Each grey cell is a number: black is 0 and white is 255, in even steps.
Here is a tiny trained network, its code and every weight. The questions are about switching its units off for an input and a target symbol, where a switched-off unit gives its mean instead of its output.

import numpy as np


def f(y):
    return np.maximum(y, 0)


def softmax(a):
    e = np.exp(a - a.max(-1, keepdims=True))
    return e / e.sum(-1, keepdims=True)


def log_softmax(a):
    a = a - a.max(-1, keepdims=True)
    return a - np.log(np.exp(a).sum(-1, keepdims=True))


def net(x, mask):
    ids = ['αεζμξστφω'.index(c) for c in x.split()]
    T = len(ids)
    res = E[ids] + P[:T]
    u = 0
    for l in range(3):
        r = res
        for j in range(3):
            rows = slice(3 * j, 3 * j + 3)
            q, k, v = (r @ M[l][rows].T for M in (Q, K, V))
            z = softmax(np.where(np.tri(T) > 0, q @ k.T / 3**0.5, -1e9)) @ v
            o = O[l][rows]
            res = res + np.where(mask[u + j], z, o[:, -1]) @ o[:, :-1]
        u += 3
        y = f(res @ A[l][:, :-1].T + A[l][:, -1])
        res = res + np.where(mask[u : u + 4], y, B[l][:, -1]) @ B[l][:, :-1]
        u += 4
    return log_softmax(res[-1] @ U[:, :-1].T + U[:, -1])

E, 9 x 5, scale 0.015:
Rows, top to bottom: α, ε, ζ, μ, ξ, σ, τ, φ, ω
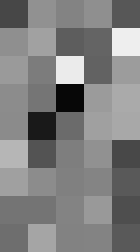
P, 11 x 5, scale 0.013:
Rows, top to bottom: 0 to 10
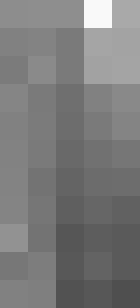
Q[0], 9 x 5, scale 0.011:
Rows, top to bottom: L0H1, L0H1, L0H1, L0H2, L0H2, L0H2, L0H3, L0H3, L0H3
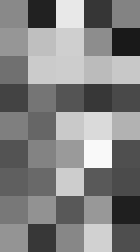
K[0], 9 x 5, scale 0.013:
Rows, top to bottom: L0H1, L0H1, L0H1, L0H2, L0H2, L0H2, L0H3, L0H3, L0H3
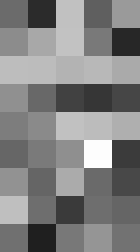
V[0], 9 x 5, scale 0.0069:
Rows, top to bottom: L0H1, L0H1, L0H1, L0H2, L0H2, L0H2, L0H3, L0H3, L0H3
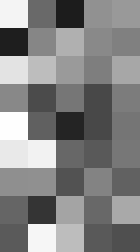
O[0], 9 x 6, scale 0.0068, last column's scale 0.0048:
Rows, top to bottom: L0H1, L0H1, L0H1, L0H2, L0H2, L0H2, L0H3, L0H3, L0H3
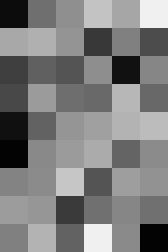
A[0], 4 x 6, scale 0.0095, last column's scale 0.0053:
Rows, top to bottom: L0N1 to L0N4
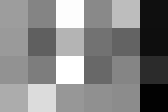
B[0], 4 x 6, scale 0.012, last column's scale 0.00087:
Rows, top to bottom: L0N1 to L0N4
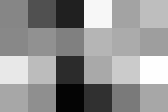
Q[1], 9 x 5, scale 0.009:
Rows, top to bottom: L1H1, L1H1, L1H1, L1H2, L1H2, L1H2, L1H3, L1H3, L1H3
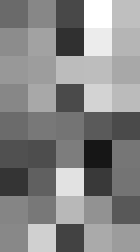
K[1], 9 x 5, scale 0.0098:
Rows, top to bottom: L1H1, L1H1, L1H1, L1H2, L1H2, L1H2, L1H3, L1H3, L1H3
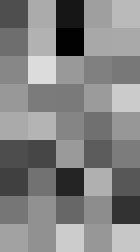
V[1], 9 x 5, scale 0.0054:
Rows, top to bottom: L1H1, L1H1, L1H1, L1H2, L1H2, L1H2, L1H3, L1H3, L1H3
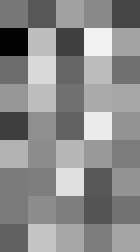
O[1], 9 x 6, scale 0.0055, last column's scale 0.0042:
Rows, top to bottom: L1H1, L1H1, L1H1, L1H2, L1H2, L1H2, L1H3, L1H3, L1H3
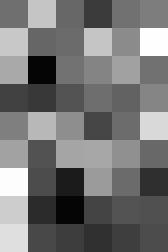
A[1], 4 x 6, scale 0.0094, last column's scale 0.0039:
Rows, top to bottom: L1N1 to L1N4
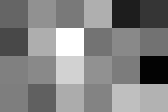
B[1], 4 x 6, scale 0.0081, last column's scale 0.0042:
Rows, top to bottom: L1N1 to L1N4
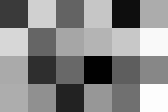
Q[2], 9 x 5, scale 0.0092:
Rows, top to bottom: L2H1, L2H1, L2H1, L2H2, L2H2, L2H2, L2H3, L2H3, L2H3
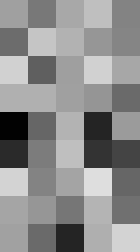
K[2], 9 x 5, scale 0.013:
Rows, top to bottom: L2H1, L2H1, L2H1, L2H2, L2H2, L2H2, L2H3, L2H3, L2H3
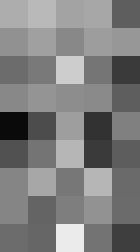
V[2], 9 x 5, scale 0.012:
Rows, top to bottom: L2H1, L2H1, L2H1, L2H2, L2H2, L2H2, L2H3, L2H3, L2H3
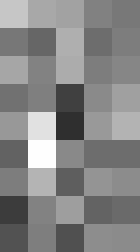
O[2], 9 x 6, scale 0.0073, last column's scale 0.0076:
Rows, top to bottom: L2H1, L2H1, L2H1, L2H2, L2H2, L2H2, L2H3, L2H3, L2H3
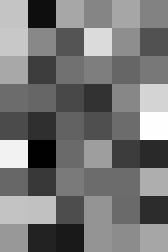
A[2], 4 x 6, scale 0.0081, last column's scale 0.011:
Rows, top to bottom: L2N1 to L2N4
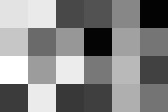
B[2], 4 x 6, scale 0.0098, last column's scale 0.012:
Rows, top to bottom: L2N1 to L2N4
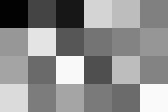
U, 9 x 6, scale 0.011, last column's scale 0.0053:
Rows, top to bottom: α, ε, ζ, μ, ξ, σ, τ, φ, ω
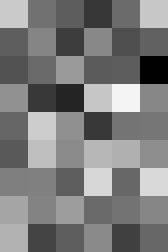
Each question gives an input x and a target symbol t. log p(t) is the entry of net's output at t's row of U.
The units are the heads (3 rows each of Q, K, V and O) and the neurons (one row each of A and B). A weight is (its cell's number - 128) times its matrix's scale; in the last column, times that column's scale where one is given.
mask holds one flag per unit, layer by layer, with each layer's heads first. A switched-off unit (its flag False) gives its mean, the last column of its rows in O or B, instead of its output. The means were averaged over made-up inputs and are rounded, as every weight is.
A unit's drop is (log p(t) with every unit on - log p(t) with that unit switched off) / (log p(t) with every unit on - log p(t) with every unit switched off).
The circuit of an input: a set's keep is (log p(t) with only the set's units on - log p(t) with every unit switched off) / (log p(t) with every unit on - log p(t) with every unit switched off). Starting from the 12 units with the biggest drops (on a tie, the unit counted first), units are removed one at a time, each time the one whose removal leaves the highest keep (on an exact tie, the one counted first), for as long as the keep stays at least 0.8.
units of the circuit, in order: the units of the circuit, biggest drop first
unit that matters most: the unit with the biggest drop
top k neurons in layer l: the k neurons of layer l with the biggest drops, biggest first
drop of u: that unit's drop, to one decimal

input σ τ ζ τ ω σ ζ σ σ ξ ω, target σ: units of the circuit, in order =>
[L1N2; L2H2; L0H2]
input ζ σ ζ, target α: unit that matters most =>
L0H1
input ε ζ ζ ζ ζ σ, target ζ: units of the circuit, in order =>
[L2H3; L0N3]
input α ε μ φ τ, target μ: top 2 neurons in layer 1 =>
[L1N2; L1N4]
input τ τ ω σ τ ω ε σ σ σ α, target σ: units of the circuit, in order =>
[L1N2; L2H2; L0H2; L1N4]
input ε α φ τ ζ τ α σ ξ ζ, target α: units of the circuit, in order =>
[L0N3; L0H1]
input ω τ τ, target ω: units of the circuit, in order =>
[L2H2; L0H2]
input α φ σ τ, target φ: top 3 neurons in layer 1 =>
[L1N4; L1N1; L1N2]
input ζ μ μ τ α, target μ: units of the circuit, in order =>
[L1N2; L2H1]
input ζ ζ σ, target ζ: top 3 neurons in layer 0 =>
[L0N3; L0N1; L0N2]
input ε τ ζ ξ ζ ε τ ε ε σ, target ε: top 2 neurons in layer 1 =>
[L1N1; L1N2]
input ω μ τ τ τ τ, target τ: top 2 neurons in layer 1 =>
[L1N1; L1N4]
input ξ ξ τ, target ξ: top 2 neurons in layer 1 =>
[L1N4; L1N1]
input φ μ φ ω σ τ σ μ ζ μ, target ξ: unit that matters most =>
L0H3
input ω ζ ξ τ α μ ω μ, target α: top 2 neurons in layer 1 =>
[L1N2; L1N4]
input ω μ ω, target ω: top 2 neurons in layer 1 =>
[L1N1; L1N2]
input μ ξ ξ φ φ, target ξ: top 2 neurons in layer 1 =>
[L1N2; L1N1]
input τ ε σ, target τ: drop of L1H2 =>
0.1
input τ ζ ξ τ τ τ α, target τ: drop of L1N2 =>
0.2
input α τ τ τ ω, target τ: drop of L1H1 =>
0.3
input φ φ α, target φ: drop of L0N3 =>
0.1
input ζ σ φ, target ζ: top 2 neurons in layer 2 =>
[L2N4; L2N2]
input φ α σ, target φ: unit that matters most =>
L0H2
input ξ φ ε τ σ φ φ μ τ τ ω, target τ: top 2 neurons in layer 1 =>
[L1N2; L1N1]
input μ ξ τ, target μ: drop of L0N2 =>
0.0
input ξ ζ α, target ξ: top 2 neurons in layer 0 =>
[L0N1; L0N3]
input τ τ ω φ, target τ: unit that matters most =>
L2H2
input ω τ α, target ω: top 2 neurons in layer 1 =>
[L1N1; L1N2]
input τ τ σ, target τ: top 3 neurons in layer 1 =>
[L1N1; L1N3; L1N4]
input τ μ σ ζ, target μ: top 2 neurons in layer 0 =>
[L0N1; L0N3]
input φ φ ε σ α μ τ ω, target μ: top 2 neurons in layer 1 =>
[L1N2; L1N4]
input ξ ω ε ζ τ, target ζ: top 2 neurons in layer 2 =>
[L2N4; L2N2]
